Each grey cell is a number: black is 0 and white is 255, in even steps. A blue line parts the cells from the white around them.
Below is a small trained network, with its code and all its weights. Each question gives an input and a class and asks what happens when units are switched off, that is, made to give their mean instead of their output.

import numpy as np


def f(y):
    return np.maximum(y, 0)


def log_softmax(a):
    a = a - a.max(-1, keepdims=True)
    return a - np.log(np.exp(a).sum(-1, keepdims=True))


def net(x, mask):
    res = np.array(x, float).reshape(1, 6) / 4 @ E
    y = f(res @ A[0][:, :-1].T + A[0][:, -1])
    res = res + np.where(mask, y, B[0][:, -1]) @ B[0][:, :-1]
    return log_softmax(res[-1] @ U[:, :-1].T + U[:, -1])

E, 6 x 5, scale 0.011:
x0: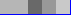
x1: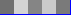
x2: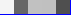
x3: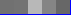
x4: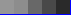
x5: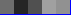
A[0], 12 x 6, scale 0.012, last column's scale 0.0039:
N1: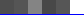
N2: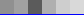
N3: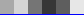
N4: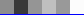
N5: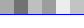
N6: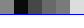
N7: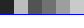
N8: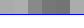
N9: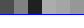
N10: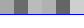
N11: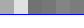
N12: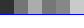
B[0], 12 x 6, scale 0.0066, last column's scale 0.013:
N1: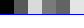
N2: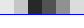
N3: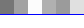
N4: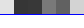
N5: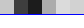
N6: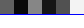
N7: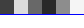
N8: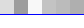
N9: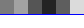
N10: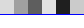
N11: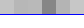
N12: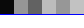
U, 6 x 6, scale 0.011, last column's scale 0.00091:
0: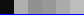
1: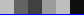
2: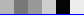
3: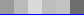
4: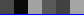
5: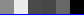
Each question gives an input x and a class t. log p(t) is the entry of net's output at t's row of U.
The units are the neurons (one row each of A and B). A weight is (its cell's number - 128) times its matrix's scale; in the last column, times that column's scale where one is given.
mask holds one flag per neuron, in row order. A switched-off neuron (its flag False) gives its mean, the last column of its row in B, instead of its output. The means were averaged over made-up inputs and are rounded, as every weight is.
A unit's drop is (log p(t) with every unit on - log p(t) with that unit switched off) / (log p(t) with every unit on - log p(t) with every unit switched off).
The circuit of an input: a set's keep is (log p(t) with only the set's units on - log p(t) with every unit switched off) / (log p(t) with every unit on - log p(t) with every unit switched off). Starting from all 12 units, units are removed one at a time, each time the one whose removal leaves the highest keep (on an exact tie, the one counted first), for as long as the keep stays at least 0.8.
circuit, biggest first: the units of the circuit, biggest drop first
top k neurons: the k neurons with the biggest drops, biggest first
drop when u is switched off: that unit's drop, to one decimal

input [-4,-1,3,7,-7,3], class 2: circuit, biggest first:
(N10)
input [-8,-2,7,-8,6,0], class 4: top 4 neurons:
(N6 N1 N2 N11)
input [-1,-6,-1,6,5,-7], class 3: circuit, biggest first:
(N6 N3)
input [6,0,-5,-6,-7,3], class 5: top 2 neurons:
(N9 N7)
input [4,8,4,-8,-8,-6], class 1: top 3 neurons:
(N5 N2 N1)
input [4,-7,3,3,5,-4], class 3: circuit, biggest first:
(N3 N8)
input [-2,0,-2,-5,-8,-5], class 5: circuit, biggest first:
(N7 N2)
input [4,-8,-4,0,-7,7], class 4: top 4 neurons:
(N6 N11 N10 N9)
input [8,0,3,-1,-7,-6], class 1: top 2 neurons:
(N5 N2)
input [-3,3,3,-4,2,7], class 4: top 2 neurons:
(N6 N2)
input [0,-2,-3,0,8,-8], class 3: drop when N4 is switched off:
0.0
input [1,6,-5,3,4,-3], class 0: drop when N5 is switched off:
0.1
